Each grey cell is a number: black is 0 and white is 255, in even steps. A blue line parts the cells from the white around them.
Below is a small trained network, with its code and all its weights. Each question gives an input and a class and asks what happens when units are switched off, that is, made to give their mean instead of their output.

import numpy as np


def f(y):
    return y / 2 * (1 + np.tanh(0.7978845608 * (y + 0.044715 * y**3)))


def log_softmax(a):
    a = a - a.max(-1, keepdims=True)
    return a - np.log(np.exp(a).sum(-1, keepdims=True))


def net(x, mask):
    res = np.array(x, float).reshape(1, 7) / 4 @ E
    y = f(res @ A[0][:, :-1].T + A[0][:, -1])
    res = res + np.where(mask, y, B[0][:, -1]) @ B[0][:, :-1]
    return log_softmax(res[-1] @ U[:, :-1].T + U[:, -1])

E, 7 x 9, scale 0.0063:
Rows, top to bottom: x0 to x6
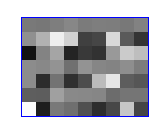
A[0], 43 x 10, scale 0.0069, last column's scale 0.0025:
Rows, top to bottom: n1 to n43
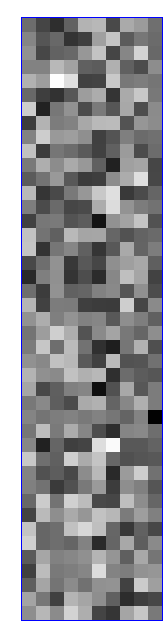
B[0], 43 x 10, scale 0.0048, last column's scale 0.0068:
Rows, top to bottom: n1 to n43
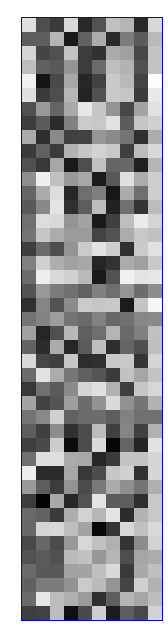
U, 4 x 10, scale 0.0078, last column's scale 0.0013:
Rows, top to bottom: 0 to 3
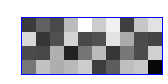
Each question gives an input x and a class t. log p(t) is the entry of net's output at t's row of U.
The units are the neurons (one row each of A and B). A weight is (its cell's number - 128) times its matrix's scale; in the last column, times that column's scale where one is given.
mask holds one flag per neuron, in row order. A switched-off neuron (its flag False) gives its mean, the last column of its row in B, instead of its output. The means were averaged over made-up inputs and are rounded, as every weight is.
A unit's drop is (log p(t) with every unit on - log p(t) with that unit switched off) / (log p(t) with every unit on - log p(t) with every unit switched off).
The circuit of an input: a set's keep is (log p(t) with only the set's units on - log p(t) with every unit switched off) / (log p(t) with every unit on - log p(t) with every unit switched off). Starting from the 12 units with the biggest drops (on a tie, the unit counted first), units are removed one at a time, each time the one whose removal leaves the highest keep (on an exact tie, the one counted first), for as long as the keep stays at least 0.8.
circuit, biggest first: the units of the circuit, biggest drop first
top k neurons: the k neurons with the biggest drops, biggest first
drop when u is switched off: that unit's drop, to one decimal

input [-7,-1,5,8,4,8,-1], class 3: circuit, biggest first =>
[n19 n18]
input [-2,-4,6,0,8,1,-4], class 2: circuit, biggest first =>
[n31]
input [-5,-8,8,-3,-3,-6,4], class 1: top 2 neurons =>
[n6 n33]
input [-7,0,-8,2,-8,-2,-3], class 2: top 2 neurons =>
[n35 n43]
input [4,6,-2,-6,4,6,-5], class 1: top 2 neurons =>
[n25 n5]
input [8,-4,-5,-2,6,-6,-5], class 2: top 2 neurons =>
[n31 n13]
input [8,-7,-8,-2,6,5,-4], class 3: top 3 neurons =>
[n37 n32 n13]
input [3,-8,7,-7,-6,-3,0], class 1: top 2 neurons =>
[n6 n33]
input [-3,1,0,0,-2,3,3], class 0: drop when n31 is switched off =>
0.1
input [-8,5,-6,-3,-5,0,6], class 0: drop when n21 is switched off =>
0.2
